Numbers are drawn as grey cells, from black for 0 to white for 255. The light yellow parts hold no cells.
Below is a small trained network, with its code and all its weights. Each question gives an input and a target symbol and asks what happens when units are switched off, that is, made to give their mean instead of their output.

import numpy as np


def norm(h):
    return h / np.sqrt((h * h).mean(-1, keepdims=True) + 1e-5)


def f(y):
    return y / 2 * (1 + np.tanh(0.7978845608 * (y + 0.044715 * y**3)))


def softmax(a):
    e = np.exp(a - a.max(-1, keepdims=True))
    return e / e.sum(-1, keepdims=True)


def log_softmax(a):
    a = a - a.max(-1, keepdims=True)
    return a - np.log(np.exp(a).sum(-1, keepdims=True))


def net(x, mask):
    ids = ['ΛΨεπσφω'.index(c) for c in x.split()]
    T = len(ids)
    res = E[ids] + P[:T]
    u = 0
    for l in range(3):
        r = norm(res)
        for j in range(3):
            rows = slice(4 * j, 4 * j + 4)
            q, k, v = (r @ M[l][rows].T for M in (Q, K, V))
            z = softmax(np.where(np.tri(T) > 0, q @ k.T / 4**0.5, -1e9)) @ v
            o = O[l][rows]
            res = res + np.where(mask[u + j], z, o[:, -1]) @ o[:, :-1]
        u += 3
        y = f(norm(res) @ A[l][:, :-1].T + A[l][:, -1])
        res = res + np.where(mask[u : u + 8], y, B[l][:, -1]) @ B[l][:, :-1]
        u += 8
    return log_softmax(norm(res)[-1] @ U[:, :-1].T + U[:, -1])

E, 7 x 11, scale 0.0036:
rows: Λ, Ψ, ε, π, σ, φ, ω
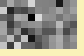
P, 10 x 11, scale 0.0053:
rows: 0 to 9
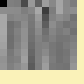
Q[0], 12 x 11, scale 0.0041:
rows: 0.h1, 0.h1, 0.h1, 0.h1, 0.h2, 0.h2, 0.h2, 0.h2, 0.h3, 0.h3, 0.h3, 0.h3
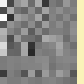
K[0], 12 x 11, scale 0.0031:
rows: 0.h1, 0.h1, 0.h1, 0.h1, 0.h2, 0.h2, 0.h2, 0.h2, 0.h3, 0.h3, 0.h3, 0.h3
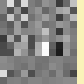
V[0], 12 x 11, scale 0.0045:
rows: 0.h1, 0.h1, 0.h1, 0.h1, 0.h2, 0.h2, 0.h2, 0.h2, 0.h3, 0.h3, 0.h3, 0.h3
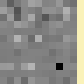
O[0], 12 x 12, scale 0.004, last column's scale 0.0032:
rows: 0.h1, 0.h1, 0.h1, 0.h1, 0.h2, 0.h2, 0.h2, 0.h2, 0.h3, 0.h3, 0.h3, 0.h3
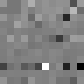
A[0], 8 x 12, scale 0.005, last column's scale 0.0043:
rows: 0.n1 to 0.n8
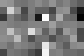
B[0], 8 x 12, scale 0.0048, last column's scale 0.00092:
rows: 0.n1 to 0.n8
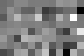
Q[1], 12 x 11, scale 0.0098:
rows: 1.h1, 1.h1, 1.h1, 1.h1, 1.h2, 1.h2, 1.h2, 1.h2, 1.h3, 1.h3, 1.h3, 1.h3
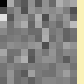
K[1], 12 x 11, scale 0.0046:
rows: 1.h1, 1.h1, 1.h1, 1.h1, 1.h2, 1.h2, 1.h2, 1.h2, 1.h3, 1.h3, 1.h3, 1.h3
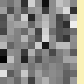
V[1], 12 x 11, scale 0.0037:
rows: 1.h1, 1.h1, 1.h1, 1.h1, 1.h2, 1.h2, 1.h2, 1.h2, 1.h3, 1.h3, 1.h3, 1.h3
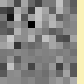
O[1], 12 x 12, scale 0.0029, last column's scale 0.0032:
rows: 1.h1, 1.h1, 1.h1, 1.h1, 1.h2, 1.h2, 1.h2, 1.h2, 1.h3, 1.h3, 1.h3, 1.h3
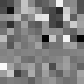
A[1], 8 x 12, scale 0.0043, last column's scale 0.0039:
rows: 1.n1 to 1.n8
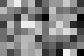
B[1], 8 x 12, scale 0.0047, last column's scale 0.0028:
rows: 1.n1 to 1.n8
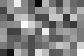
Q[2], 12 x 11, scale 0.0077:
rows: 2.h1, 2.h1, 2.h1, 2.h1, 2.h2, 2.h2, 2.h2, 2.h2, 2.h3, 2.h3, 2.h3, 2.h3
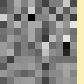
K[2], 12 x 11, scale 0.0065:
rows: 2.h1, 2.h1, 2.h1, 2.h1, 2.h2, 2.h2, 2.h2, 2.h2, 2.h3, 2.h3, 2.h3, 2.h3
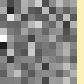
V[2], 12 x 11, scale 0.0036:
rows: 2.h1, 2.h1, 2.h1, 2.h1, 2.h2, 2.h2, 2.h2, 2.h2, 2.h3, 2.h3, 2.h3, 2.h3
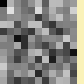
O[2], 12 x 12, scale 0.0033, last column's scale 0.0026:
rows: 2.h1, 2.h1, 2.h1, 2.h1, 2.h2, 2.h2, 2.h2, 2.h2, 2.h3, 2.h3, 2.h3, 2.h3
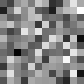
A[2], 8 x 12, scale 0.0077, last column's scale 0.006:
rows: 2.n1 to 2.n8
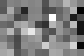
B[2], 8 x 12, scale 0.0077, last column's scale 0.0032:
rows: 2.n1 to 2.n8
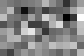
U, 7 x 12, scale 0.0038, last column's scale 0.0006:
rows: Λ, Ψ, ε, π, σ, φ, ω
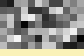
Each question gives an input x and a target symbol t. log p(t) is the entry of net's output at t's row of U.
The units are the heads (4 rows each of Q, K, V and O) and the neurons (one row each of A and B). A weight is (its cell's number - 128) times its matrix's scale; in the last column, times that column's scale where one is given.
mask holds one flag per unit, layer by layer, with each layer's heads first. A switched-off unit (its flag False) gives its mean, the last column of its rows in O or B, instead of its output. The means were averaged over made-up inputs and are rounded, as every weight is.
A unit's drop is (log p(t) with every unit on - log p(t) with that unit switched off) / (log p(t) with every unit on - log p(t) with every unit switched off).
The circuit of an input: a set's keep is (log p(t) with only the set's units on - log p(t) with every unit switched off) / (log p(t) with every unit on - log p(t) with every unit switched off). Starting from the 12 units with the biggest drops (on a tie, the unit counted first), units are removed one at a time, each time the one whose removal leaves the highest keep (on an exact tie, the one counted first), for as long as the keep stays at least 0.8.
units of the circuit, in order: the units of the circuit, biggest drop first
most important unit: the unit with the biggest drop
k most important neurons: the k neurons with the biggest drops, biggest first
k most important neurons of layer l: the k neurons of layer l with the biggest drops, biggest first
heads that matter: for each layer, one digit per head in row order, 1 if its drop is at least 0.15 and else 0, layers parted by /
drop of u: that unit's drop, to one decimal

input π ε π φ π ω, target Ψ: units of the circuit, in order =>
[1.h1 2.n4]
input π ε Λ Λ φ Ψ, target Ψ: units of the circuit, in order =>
[1.h1 2.n4]
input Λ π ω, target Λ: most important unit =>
0.h3
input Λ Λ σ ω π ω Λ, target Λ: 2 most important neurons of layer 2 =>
[2.n3 2.n2]
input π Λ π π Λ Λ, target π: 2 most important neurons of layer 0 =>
[0.n7 0.n8]
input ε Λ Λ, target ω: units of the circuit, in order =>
[0.h3 1.h2 2.n3]
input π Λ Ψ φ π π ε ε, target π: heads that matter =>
001 / 000 / 010
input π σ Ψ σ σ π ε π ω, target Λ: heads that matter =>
000 / 100 / 000
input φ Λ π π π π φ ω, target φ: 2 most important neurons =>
[0.n5 1.n3]
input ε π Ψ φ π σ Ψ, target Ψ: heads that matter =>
001 / 100 / 000
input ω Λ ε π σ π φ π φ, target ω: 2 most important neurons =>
[0.n5 1.n1]
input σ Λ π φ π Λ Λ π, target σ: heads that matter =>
000 / 010 / 010
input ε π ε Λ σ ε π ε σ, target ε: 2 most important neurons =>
[0.n5 2.n5]
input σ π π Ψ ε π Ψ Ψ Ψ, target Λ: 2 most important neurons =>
[1.n8 2.n3]
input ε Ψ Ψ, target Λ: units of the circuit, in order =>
[1.h1]
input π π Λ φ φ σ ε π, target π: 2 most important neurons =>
[0.n5 1.n4]
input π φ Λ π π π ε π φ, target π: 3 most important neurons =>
[1.n4 0.n5 2.n2]
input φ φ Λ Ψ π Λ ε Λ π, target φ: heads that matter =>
000 / 100 / 010
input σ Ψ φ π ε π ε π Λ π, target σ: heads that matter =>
000 / 000 / 010
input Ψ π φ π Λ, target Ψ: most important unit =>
2.h2
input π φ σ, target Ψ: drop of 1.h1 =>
1.6
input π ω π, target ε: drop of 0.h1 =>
0.0
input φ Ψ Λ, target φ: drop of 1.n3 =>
0.1
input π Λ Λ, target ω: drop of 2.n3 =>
0.2
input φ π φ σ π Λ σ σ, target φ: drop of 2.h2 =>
0.9
